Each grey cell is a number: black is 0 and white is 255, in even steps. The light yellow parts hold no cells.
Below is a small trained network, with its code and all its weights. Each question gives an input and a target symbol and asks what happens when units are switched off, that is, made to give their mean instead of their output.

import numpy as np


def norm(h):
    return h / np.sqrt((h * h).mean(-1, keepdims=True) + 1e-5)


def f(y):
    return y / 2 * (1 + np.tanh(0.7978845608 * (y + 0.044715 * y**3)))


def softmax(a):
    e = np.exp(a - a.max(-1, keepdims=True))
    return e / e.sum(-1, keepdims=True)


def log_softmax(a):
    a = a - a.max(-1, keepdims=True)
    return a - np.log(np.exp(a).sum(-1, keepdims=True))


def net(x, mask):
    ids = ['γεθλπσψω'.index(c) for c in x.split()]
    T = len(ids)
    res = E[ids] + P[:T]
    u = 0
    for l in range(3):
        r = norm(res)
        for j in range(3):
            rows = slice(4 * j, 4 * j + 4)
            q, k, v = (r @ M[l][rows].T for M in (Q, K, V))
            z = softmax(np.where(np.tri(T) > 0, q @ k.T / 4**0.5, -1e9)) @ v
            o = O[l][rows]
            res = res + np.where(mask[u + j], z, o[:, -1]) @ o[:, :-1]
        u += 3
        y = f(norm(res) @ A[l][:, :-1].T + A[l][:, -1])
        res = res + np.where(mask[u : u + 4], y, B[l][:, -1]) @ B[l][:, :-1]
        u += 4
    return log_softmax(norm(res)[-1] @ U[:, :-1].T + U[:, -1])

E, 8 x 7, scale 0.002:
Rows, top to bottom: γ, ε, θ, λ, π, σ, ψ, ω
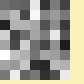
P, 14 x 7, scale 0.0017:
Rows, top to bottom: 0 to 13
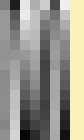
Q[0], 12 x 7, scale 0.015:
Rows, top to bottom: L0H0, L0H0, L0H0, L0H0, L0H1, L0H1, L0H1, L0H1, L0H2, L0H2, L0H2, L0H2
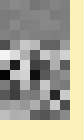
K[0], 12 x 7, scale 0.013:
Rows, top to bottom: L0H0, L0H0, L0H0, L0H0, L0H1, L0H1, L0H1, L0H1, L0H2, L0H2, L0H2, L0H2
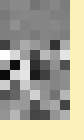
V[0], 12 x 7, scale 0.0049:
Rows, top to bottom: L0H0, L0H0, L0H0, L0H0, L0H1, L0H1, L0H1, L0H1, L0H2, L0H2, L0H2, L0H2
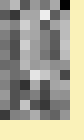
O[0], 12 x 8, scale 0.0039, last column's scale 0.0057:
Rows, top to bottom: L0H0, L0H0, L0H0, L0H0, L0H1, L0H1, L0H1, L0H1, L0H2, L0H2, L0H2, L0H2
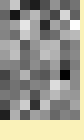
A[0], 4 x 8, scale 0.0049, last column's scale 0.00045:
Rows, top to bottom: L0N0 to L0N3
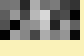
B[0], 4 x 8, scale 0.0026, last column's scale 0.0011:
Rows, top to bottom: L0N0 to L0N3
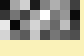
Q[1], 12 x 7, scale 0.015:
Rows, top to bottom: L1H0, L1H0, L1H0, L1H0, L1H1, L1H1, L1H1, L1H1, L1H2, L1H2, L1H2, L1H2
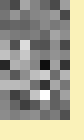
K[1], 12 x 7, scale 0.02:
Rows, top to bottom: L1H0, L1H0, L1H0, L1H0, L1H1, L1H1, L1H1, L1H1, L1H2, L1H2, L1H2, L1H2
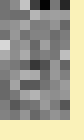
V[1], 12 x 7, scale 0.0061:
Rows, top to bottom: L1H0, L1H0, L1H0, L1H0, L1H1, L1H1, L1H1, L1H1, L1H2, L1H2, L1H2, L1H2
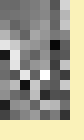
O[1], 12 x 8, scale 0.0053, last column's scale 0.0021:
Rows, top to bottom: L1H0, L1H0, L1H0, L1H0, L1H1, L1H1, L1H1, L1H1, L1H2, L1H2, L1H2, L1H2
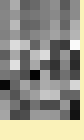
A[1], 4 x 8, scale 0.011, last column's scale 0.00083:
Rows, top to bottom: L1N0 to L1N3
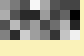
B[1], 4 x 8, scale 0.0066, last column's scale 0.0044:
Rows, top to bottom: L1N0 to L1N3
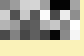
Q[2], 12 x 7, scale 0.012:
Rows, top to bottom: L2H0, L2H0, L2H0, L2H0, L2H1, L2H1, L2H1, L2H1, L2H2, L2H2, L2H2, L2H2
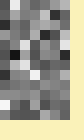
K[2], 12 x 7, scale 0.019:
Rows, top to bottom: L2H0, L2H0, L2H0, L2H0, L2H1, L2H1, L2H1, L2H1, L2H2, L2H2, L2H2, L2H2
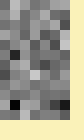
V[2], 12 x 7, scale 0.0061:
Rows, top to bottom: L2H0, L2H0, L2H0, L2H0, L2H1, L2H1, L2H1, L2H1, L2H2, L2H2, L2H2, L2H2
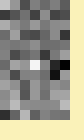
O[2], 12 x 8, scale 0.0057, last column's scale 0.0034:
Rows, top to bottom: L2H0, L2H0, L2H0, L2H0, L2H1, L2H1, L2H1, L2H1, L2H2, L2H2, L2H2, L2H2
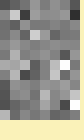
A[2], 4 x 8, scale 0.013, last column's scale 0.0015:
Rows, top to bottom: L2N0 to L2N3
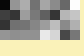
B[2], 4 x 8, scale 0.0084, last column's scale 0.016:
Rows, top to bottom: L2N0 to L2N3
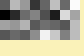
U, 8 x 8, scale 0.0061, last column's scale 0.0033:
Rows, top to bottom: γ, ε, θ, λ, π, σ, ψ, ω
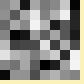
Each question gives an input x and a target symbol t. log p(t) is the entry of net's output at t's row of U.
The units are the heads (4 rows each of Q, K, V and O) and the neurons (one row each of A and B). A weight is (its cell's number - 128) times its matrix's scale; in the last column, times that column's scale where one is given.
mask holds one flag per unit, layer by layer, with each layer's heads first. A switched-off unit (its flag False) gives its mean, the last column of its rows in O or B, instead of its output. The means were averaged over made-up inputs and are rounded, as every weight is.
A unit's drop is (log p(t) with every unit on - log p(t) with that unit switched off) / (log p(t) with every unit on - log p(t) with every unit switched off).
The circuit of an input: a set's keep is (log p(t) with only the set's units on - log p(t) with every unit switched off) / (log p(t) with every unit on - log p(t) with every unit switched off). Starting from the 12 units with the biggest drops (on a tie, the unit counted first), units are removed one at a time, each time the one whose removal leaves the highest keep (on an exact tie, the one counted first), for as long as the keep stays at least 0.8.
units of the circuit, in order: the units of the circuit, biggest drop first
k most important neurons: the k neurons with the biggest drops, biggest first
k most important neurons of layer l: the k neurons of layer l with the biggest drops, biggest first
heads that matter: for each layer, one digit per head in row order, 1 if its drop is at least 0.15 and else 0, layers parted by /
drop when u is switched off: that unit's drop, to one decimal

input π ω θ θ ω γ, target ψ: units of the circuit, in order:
L1H0; L2N3
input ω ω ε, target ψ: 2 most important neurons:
L2N3; L2N1
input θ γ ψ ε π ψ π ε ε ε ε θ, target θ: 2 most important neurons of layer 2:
L2N0; L2N2
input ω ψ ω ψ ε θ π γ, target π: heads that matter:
101 / 011 / 000
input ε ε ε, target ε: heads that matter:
011 / 001 / 011
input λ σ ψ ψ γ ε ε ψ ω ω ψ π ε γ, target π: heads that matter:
111 / 011 / 000
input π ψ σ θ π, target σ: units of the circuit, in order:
L2N1; L1H2
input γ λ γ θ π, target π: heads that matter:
001 / 011 / 000
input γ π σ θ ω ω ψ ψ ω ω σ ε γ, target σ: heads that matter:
101 / 011 / 001
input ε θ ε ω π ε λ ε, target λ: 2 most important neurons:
L2N0; L2N2
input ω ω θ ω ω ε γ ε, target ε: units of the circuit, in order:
L0H0; L1H2; L2N0; L2H1
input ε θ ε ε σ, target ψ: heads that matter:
010 / 100 / 001
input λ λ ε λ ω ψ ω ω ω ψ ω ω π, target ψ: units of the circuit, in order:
L0H1; L2N3
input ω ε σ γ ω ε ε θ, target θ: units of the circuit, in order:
L1H2; L0H0; L1H1; L2N0
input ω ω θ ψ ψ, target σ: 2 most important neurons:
L2N1; L1N3
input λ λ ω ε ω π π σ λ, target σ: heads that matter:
100 / 001 / 001
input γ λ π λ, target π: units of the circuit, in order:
L1H1; L0H2; L1H2; L2N0
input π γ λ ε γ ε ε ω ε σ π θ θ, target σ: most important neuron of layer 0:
L0N3
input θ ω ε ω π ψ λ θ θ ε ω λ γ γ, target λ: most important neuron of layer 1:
L1N0
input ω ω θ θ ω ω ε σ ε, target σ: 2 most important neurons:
L1N3; L2N1
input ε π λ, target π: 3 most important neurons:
L1N1; L2N0; L2N2
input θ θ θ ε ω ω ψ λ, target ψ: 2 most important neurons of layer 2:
L2N3; L2N1
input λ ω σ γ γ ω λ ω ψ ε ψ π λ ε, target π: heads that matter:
111 / 011 / 000
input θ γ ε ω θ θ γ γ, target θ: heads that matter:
101 / 011 / 000
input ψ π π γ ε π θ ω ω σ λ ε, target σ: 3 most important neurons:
L2N1; L1N3; L1N2
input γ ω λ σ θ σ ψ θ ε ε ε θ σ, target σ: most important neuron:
L1N3
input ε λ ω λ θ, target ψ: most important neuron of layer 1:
L1N3
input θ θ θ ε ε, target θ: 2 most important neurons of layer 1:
L1N0; L1N2
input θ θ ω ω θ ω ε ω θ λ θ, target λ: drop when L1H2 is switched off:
0.8
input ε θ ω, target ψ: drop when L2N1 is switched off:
0.4
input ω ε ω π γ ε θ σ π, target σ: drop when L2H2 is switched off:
0.2
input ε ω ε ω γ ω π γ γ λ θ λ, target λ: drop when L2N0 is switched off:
0.3
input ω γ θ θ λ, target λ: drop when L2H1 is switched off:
0.2
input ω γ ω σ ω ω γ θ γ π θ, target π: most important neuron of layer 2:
L2N0
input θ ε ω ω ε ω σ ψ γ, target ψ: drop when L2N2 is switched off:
0.0
